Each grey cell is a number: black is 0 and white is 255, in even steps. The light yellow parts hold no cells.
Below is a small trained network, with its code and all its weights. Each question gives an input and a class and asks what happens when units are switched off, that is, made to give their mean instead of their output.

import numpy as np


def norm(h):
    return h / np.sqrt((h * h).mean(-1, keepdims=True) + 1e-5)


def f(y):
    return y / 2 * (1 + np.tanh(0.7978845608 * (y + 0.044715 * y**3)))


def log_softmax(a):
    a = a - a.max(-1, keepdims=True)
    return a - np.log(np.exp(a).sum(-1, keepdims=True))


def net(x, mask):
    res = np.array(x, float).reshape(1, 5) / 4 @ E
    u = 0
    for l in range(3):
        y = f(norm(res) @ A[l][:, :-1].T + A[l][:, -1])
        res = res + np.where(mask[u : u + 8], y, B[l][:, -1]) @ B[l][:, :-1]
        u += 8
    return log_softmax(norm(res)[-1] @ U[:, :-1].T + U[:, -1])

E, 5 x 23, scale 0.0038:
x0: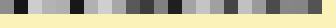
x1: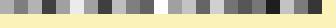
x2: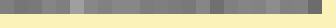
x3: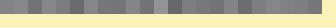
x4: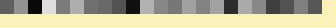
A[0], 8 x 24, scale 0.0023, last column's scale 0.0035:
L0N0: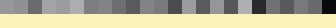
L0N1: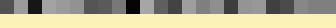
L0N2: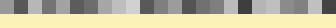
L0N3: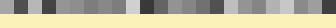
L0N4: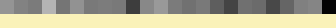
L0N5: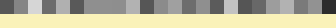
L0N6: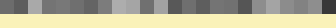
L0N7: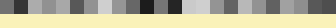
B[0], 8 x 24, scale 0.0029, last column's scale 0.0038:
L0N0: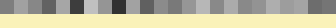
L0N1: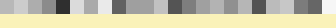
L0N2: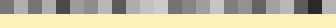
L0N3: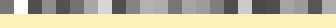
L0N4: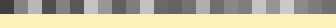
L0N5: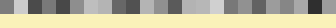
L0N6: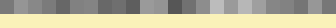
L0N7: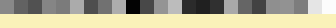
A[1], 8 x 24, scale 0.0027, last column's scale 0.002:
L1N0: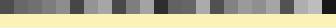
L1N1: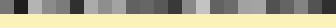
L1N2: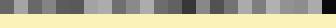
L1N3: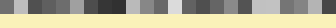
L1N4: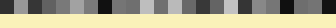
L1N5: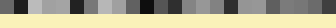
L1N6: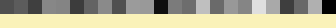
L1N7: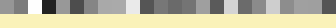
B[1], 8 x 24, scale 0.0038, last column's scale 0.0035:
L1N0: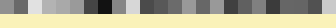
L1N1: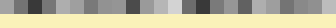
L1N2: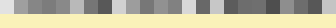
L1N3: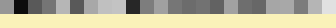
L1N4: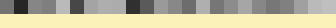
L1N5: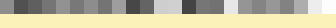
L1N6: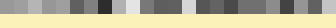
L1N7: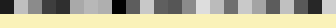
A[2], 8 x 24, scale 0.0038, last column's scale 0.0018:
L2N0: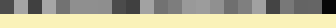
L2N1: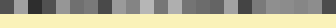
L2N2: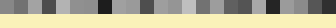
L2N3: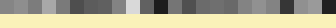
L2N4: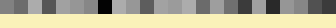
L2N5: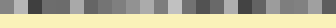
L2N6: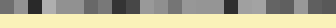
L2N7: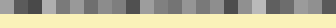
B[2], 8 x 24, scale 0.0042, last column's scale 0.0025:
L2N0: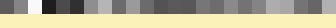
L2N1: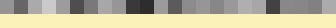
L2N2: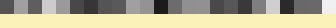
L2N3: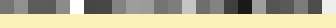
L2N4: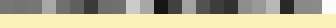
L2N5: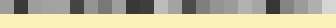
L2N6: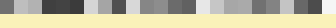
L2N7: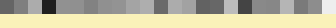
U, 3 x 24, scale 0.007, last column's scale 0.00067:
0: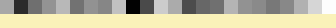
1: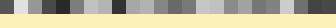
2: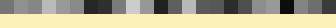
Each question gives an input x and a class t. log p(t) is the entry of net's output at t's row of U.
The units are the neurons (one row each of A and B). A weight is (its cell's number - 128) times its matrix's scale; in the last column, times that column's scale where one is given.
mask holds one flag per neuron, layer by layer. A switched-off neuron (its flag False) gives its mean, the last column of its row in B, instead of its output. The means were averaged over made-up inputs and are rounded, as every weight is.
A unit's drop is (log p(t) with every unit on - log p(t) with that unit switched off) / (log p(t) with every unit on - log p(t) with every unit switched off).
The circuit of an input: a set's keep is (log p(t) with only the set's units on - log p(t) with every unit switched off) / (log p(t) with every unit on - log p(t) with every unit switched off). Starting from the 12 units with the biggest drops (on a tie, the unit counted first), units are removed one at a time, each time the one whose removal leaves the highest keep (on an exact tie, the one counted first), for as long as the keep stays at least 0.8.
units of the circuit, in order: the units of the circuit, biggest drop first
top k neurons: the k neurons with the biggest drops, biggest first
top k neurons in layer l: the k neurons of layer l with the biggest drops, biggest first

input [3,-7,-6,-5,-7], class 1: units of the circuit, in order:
[L1N7]
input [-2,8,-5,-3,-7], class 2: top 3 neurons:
[L2N4 L2N2 L0N1]
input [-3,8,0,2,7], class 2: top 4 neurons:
[L2N4 L2N2 L1N7 L0N3]
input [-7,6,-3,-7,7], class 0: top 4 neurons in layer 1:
[L1N7 L1N3 L1N4 L1N0]
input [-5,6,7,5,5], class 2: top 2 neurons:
[L0N7 L2N4]
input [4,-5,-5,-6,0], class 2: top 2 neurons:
[L1N0 L1N6]
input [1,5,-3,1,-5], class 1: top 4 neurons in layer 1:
[L1N7 L1N0 L1N2 L1N6]
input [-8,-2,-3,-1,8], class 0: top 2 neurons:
[L1N3 L2N5]
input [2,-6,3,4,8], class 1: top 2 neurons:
[L2N6 L0N1]
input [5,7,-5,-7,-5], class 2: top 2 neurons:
[L2N2 L2N4]
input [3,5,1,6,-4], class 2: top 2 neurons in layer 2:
[L2N2 L2N4]
